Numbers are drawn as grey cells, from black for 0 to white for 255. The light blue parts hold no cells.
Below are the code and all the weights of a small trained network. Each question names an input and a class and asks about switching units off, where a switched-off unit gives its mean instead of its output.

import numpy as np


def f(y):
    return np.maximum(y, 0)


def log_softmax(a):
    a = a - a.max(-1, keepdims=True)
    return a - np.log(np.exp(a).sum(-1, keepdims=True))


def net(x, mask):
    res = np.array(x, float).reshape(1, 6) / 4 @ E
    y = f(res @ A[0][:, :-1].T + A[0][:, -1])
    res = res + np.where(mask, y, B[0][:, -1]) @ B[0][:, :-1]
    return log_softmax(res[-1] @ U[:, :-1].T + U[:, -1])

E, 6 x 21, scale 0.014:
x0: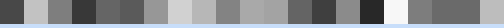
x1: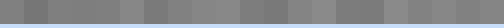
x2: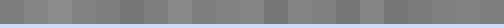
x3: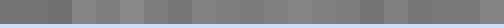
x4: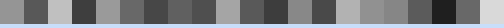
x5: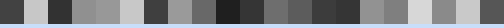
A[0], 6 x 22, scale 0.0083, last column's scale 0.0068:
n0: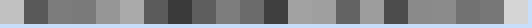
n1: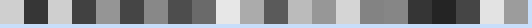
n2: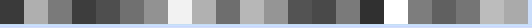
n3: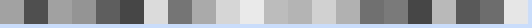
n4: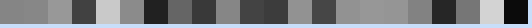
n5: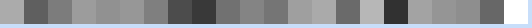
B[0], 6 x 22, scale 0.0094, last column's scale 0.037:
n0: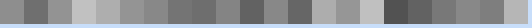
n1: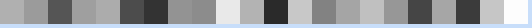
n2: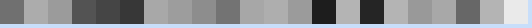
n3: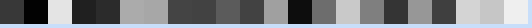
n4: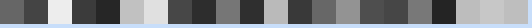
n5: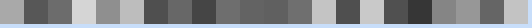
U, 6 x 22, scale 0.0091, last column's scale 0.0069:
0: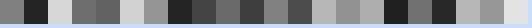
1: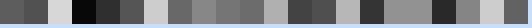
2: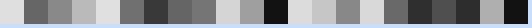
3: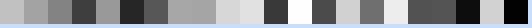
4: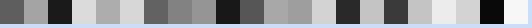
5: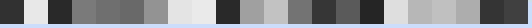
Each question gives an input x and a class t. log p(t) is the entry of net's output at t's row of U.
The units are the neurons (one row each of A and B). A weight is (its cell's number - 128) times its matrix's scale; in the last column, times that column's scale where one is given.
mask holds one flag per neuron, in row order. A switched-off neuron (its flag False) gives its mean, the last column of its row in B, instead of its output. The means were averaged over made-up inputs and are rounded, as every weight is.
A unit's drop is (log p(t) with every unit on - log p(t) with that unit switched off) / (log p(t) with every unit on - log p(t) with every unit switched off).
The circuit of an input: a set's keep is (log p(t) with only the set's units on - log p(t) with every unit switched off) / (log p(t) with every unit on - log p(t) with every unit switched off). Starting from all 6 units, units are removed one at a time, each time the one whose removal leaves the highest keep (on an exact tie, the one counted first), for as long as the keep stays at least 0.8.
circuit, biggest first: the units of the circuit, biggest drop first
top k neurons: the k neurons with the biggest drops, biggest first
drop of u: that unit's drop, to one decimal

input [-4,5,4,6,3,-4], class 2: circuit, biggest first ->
n1
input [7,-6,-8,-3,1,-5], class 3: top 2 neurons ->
n1, n4
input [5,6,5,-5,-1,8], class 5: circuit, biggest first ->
n3, n1
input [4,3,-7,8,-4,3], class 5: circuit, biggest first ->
n3, n1
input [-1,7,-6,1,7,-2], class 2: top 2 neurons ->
n1, n2
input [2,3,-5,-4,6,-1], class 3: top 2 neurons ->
n1, n3
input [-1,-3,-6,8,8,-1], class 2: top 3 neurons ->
n1, n3, n2
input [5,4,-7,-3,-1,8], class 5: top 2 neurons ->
n3, n1
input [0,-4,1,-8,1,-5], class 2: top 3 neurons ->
n1, n2, n4
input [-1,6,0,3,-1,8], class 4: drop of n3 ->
0.5
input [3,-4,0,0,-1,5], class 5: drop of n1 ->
0.4
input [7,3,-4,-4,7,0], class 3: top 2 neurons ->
n1, n3
